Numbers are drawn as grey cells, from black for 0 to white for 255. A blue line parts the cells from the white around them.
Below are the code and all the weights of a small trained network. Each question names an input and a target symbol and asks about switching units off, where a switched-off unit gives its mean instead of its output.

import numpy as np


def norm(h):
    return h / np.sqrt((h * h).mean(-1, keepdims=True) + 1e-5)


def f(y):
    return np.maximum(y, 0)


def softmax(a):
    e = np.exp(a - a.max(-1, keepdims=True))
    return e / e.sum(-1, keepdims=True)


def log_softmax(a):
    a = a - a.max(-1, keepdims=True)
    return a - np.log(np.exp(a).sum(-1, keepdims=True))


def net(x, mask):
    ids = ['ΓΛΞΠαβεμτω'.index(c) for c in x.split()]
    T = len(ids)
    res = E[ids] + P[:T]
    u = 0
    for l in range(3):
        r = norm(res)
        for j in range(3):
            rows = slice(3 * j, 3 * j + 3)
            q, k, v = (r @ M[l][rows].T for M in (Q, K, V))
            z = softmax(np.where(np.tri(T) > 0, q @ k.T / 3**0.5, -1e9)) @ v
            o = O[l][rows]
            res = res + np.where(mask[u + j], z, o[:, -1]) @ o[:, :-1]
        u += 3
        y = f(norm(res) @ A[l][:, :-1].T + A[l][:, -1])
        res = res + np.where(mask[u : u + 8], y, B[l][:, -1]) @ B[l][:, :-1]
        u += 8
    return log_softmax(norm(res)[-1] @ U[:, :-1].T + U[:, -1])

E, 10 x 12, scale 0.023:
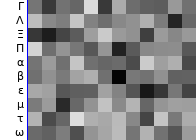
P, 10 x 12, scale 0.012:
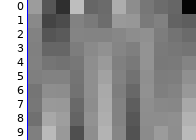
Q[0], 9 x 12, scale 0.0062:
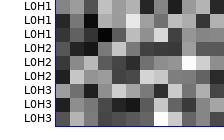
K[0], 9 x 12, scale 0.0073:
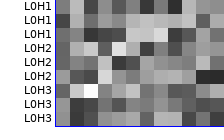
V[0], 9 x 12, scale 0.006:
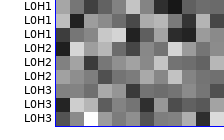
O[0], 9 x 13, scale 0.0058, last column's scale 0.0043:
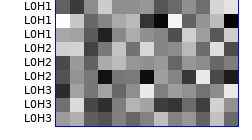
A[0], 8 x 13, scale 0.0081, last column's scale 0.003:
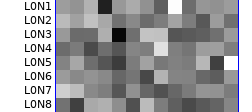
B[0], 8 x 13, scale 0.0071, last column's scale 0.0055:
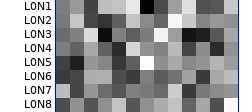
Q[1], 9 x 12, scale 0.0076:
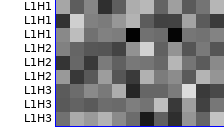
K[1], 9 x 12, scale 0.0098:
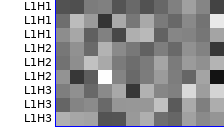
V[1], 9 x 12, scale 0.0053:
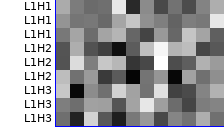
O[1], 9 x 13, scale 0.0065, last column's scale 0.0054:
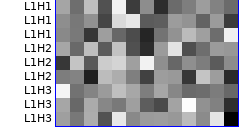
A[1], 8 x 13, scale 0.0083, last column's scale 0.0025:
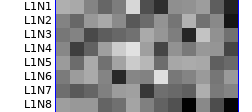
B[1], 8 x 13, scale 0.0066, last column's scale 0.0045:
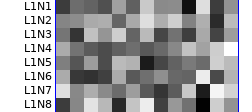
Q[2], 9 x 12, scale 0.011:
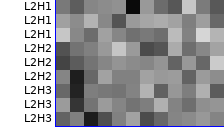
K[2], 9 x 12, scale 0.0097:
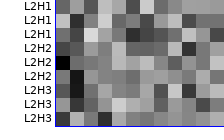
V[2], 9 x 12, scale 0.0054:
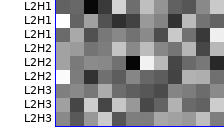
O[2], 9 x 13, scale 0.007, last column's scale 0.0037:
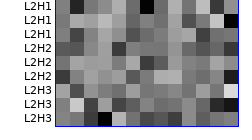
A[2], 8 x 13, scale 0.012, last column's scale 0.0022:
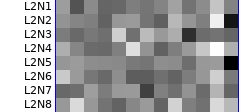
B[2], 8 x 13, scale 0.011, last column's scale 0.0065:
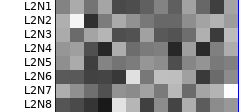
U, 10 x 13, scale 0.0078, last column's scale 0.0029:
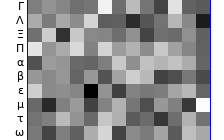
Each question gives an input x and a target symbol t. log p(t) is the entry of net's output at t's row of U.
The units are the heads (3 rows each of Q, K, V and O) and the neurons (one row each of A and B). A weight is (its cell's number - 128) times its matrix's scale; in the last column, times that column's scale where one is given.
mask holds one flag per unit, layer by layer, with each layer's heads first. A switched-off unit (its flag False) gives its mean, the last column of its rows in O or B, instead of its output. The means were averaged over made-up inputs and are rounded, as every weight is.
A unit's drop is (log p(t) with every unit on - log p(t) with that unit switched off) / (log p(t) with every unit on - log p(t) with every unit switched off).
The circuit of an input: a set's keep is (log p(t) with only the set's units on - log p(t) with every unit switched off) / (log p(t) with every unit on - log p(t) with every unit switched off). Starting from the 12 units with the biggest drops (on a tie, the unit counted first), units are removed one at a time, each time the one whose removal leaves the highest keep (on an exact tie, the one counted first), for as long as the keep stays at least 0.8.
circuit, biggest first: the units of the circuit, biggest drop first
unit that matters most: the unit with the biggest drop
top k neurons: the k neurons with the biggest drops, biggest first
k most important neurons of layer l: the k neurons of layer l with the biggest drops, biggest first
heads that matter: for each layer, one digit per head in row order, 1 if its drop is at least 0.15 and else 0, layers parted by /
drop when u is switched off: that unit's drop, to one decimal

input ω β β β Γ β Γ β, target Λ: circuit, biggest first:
[L1H1]
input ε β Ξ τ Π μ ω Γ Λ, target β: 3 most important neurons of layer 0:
[L0N3 L0N2 L0N8]
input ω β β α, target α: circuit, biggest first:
[L0N5 L0H2]
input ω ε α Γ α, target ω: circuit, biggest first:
[L2N8 L2H1 L1H2]
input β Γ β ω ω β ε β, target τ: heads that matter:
101 / 101 / 000
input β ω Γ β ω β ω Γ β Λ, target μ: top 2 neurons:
[L2N3 L0N1]
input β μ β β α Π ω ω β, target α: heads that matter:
011 / 001 / 000
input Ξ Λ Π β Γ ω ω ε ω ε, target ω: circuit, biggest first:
[L1H3 L2N8 L1N8]
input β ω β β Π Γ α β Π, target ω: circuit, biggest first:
[L2N8 L2H1]
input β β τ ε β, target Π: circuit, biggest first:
[L1H3 L1N2]
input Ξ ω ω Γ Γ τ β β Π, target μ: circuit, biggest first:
[L0H1 L0N5]
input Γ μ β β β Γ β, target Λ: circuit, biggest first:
[L0H1 L1H1]
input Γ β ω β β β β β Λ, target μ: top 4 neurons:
[L2N3 L0N3 L0N1 L2N7]
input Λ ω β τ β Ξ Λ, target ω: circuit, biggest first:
[L0N2 L2N8]
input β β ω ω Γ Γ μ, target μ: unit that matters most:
L0N1
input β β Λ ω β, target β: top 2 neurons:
[L0N2 L0N1]
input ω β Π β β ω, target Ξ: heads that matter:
100 / 000 / 000
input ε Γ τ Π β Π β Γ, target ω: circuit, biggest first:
[L0H1 L2N6 L1N4]
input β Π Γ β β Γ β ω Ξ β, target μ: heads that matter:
000 / 110 / 111
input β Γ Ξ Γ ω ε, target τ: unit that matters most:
L1N8
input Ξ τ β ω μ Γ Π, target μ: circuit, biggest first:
[L1N1 L2N7]
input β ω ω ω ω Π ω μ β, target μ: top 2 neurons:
[L0N4 L0N6]
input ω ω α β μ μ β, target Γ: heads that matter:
100 / 100 / 100
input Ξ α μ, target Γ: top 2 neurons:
[L0N3 L0N4]
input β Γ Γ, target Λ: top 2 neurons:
[L0N8 L2N2]
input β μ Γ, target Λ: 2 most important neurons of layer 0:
[L0N8 L0N3]
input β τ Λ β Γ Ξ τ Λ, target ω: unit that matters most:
L0N2
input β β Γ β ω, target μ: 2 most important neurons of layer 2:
[L2N3 L2N7]
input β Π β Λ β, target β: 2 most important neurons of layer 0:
[L0N2 L0N3]
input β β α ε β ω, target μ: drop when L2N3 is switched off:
0.2
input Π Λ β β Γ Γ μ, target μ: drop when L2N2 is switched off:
0.1
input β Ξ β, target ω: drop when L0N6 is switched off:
0.1
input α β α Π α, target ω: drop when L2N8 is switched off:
0.5
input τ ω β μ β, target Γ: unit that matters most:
L2H1
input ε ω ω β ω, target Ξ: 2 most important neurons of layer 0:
[L0N8 L0N6]
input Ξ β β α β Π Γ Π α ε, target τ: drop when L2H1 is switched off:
0.2
